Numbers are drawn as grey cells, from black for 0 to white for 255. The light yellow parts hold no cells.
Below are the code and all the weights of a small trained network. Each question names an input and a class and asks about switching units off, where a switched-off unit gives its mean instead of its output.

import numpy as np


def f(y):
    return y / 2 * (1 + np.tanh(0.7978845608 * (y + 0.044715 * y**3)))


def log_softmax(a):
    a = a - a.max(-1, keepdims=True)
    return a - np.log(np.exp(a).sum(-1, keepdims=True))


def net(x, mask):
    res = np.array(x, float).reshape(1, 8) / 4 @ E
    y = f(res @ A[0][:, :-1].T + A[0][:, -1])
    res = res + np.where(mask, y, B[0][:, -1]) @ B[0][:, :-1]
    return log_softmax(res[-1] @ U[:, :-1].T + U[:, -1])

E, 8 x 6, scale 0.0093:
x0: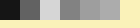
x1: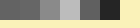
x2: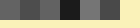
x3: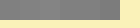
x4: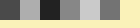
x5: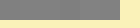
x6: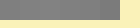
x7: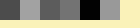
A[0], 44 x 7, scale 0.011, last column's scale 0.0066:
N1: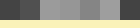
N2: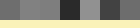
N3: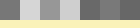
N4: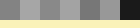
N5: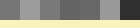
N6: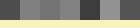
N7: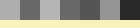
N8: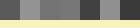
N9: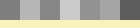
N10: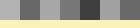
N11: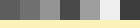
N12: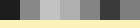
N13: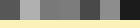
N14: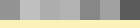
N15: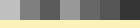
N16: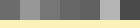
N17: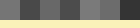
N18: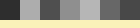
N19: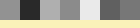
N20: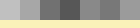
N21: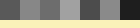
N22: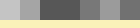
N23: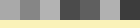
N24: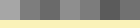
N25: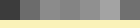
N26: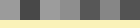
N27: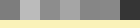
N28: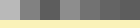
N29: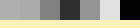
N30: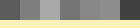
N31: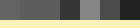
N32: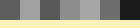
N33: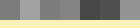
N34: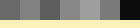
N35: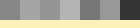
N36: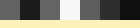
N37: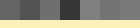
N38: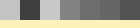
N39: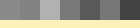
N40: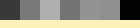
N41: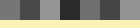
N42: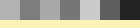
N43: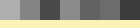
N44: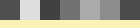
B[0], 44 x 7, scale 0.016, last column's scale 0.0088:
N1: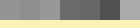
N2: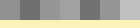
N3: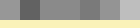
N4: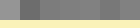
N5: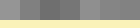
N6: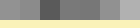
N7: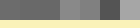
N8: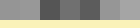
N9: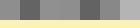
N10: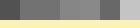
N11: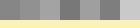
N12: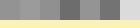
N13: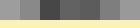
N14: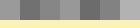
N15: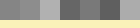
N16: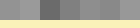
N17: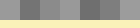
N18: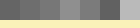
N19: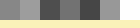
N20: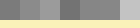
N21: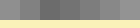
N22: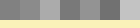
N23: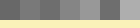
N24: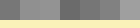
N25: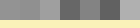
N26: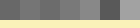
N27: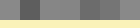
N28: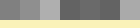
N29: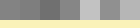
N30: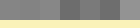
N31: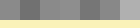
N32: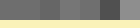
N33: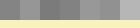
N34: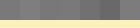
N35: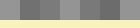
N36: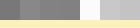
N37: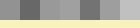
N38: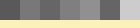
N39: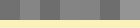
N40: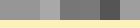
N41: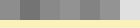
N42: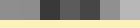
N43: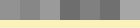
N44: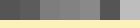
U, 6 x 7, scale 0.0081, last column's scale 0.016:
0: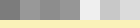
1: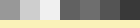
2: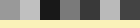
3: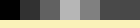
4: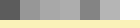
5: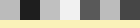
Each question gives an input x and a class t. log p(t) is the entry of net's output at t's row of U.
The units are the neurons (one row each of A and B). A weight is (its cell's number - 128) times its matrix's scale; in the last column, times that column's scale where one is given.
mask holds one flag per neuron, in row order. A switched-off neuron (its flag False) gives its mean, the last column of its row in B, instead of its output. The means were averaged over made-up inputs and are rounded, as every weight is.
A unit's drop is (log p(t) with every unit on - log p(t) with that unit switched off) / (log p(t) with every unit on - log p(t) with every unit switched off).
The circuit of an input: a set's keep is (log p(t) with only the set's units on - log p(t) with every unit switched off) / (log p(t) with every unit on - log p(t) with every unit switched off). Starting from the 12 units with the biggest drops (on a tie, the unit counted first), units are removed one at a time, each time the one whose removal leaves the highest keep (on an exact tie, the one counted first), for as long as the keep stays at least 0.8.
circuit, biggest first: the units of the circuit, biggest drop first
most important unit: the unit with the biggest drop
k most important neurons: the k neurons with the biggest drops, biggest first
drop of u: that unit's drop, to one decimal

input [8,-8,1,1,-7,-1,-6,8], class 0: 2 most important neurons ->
(N11; N29)
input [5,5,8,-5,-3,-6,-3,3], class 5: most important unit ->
N37
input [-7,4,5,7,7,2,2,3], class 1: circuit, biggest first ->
(N15; N28)
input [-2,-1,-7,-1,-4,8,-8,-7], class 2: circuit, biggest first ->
(N42; N19)
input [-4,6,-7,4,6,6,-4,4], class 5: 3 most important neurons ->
(N3; N9; N27)
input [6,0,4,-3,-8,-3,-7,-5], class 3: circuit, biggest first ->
(N38; N7)
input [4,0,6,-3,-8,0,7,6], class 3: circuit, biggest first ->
(N10; N7)
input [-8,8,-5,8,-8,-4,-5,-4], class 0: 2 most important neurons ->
(N36; N38)
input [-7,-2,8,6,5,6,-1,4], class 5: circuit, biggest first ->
(N2; N37; N31)
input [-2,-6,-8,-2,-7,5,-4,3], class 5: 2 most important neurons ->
(N14; N9)
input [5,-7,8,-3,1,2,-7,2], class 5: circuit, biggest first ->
(N37; N2)
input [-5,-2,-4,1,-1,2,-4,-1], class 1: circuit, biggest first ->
(N36; N28; N22)
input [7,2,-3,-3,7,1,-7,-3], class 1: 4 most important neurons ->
(N12; N25; N40; N1)
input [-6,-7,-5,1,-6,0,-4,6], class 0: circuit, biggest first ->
(N29)
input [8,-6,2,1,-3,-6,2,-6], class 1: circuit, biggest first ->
(N40; N1)
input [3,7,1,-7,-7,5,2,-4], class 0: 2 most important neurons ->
(N36; N12)
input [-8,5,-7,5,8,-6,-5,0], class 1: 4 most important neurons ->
(N15; N28; N43; N24)
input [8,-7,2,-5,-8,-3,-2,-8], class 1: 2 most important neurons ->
(N11; N40)
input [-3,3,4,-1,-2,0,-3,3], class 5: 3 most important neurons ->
(N41; N12; N19)
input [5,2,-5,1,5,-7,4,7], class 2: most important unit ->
N13
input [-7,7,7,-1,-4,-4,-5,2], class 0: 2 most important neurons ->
(N36; N33)
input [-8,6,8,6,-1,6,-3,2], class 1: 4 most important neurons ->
(N15; N28; N43; N24)
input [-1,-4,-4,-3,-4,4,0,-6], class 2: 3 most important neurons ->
(N42; N19; N36)
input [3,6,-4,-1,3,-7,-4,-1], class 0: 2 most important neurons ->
(N36; N12)
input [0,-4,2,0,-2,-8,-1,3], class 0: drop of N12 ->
-0.1
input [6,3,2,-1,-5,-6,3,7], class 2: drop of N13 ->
0.2
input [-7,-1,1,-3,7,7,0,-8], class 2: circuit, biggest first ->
(N42)
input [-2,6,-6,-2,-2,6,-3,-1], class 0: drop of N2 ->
0.1
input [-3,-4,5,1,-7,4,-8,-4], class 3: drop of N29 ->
0.0
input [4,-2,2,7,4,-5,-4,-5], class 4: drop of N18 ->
0.1
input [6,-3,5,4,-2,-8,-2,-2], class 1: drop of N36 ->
0.2
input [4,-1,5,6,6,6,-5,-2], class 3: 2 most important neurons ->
(N18; N44)
